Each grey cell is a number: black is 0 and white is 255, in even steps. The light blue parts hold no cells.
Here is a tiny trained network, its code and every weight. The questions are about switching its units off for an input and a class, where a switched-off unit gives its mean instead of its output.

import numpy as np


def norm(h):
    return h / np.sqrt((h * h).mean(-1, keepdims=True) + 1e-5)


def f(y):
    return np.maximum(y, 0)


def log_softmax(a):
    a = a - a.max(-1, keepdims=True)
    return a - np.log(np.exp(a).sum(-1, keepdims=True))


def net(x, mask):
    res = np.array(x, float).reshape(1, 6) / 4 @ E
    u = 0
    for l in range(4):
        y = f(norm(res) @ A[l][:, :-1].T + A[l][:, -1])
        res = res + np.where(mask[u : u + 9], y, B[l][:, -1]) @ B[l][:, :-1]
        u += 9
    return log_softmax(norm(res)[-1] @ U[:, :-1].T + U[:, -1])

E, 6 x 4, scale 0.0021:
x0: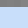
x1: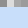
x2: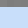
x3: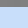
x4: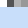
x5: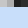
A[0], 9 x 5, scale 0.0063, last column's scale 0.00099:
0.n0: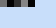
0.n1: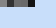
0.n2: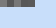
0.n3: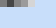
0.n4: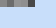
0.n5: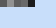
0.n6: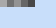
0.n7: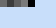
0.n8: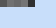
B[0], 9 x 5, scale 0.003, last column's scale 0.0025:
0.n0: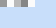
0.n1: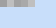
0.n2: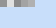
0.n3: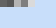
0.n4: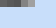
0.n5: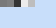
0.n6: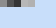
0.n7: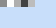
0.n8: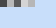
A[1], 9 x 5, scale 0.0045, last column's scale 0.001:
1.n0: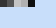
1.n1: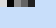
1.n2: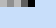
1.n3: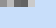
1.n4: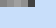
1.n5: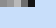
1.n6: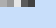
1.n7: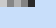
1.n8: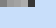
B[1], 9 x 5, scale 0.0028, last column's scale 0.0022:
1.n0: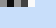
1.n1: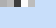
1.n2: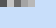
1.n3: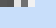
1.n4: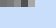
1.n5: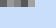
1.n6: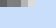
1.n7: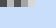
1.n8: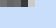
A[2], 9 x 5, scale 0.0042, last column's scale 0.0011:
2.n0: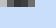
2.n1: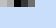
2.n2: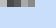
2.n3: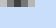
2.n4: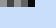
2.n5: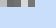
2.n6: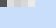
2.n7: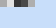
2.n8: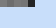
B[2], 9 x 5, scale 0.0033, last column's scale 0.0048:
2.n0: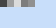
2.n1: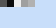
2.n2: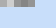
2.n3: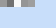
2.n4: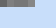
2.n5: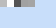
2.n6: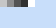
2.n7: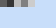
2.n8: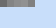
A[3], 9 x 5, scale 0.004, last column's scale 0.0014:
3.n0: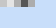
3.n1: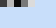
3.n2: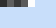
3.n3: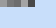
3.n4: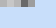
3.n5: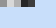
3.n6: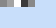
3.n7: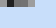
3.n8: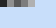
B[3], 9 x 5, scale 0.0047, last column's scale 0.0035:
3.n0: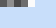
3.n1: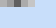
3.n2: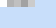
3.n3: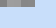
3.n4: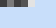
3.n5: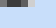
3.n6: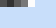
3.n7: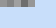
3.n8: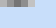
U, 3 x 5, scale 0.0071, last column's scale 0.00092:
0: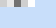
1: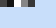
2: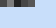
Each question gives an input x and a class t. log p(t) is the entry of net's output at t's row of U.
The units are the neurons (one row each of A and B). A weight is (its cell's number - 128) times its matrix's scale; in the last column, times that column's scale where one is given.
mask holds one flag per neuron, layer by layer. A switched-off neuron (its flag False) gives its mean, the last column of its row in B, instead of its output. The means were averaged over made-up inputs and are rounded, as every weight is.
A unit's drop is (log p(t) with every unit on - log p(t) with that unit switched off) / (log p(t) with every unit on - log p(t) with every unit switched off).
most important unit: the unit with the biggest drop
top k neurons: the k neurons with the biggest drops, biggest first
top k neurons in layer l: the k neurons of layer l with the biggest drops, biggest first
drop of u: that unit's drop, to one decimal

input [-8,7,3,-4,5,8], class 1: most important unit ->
2.n1
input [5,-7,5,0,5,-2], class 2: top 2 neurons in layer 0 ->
(0.n0, 0.n7)
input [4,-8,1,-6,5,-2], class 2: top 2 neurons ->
(0.n0, 0.n7)
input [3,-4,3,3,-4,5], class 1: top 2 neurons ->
(2.n1, 2.n7)
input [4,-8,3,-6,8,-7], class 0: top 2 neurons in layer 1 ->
(1.n1, 1.n3)
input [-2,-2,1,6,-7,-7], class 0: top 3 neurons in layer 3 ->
(3.n2, 3.n6, 3.n8)
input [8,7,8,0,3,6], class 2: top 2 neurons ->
(1.n0, 1.n8)
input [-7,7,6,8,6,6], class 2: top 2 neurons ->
(3.n4, 3.n2)
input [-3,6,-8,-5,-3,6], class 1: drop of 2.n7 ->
0.3
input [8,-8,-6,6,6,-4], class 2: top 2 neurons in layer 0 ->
(0.n0, 0.n7)
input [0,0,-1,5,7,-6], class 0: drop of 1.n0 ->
-0.1
